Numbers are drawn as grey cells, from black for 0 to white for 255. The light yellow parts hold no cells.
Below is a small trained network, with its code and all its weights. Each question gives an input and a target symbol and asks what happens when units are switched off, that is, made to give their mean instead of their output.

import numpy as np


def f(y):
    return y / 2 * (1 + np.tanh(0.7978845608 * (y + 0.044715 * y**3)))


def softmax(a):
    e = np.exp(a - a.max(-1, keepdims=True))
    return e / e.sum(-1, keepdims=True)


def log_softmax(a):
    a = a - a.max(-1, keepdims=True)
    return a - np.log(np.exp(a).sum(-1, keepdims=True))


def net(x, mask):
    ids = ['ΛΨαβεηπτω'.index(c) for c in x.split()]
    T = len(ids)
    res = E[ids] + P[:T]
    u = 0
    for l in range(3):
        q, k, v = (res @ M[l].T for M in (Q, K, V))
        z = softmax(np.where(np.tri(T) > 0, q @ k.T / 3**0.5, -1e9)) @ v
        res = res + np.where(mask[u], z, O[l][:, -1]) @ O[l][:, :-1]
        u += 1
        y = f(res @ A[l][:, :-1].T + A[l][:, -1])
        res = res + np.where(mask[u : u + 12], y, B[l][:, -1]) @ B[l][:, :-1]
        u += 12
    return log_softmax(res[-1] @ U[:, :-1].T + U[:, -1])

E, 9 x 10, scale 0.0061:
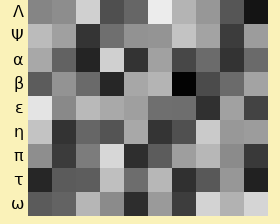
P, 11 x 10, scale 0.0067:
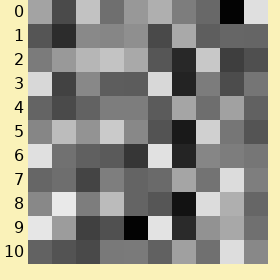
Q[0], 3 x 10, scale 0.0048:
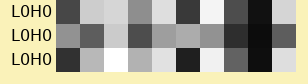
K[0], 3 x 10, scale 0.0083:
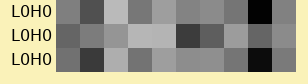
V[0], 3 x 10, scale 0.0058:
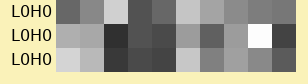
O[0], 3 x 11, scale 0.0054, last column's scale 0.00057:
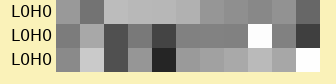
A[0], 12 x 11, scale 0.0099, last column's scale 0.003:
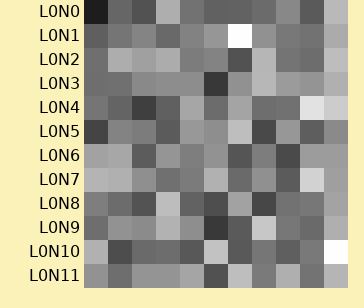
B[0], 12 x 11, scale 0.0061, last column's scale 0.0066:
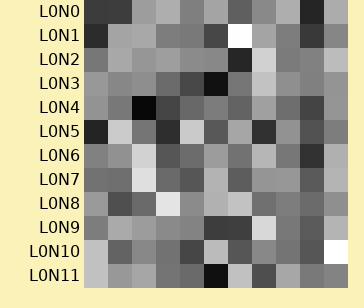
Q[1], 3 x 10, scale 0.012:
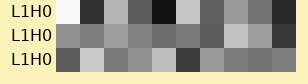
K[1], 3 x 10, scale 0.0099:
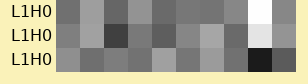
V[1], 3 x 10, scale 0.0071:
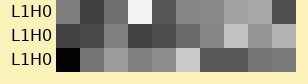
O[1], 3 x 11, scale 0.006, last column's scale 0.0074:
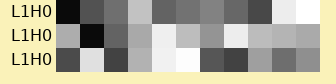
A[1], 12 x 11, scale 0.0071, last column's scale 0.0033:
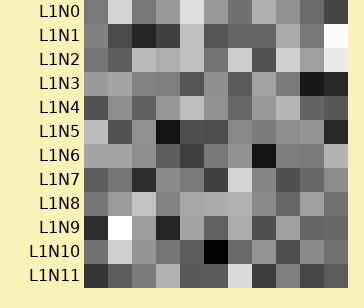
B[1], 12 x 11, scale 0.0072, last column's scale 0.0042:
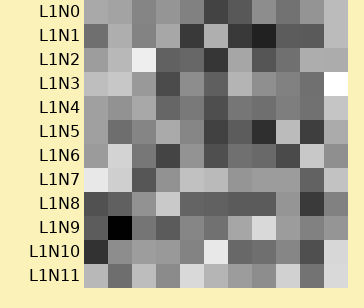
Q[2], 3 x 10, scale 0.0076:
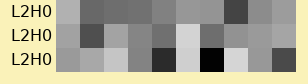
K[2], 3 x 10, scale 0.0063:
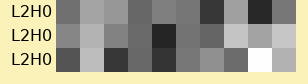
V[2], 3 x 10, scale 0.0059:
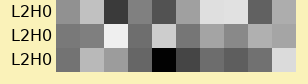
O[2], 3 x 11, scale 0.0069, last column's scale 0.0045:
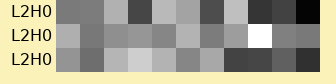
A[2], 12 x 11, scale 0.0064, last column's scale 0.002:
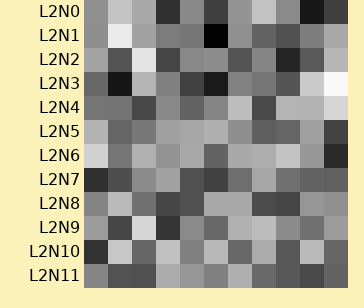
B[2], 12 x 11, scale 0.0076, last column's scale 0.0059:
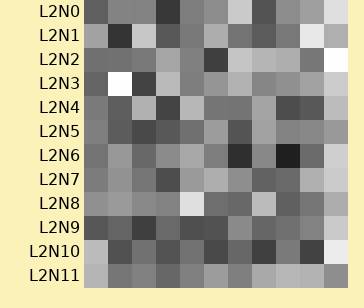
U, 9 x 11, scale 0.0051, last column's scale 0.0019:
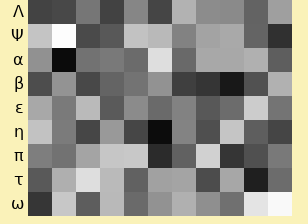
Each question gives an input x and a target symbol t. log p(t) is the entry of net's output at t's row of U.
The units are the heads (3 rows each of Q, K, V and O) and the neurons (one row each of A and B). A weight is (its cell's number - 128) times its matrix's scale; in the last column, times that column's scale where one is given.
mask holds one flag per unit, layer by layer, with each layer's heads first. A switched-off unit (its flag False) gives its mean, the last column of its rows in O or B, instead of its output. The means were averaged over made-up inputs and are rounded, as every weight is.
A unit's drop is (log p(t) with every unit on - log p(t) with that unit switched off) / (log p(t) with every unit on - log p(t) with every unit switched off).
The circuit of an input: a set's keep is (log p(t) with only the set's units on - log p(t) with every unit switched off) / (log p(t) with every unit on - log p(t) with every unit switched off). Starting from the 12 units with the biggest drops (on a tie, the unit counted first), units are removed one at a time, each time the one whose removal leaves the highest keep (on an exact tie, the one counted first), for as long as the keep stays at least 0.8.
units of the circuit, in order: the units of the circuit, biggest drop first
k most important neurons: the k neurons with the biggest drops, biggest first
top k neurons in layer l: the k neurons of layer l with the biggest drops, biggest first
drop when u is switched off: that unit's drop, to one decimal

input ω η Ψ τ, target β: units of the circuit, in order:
L0H0, L1H0, L2H0, L1N11
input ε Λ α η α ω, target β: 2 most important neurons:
L2N10, L1N10
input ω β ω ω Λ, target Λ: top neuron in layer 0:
L0N1
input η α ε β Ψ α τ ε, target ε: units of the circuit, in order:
L2N1, L1N6, L0N11, L1H0
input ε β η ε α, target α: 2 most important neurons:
L1N11, L0N8
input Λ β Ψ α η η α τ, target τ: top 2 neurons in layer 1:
L1N11, L1N2
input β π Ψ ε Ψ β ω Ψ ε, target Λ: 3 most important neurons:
L2N0, L1N7, L0N4
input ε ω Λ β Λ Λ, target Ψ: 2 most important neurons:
L0N1, L0N5
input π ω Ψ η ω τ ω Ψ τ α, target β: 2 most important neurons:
L0N0, L2N10
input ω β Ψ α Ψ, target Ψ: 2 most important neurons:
L1N7, L0N4
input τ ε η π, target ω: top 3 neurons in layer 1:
L1N11, L1N7, L1N10
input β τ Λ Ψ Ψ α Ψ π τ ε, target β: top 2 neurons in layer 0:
L0N0, L0N2
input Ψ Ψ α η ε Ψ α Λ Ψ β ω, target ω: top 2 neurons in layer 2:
L2N3, L2N10
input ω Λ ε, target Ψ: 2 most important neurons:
L0N1, L0N5
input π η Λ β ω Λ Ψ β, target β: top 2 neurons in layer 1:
L1N1, L1N11
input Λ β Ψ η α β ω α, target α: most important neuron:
L0N8
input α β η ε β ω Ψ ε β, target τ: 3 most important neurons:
L1N10, L1N2, L0N11
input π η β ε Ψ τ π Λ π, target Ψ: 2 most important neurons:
L0N9, L0N1
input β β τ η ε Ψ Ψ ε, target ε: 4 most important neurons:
L1N2, L2N1, L1N6, L0N11
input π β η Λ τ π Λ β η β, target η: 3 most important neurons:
L1N5, L0N10, L0N3
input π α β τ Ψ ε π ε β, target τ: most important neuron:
L1N10
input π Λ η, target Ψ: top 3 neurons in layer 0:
L0N1, L0N9, L0N5
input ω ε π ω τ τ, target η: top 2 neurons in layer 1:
L1N11, L1N0
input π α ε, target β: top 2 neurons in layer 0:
L0N8, L0N0
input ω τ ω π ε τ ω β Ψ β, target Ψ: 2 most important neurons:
L1N3, L2N8
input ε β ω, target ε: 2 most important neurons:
L2N1, L0N9
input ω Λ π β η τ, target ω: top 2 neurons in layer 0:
L0N3, L0N4
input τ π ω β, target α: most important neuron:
L0N9
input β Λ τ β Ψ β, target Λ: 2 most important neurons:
L2N0, L2N2
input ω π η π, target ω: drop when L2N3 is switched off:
0.6
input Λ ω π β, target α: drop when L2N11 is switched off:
0.0
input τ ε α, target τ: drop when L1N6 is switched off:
0.1
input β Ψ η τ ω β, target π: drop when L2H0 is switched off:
0.3
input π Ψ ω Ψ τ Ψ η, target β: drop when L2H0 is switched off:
0.2
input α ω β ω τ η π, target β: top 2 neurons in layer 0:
L0N0, L0N10
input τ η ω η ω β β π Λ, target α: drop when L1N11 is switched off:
0.6
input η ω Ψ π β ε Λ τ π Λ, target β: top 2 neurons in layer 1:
L1N11, L1N2
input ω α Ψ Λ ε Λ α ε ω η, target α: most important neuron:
L0N10
